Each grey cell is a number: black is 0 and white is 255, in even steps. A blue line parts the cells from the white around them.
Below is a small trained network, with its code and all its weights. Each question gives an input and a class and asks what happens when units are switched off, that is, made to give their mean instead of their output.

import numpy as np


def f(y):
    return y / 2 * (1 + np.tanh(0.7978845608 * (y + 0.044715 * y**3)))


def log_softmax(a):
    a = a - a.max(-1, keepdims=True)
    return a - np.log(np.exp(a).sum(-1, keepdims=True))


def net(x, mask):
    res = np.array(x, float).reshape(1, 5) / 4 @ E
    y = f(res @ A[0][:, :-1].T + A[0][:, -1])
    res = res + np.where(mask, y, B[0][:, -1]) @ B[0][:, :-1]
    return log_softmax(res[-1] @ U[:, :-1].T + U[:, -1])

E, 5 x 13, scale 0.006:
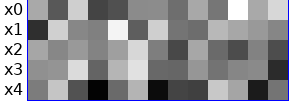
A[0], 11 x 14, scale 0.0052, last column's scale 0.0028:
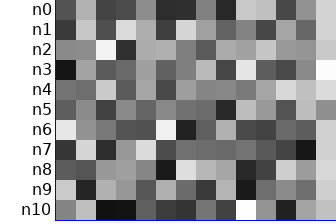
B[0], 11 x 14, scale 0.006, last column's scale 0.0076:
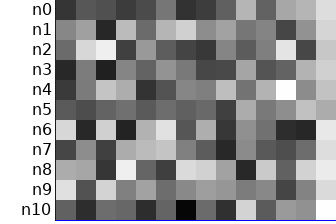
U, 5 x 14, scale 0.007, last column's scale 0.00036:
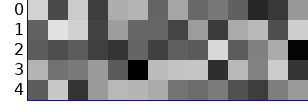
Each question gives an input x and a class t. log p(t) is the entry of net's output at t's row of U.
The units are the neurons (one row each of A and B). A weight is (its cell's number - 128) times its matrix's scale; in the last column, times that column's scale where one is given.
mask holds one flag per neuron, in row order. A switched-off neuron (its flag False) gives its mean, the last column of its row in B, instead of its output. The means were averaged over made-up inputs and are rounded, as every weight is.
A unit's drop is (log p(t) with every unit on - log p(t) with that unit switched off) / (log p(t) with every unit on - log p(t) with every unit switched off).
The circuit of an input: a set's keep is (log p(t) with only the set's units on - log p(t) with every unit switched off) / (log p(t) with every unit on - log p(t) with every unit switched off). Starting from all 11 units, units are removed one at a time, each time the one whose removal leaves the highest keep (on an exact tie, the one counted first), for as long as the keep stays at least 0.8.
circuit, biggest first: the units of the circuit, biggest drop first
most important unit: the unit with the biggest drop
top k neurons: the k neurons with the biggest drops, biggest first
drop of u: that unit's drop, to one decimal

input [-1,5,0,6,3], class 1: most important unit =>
n2
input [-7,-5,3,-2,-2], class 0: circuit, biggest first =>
(n6; n0)
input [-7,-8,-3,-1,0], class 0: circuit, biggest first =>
(n6; n0; n4)
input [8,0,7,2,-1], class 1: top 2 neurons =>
(n2; n4)
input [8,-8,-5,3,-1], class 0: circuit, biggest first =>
(n6; n9)
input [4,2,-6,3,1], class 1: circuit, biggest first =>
(n2; n10; n4)
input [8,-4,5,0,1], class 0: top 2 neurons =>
(n6; n9)
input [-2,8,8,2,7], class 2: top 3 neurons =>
(n10; n0; n8)
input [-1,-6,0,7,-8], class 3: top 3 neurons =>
(n8; n7; n10)
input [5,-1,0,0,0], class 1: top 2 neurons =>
(n8; n2)
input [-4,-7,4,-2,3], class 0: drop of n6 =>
0.1
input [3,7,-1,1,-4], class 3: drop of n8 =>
0.2
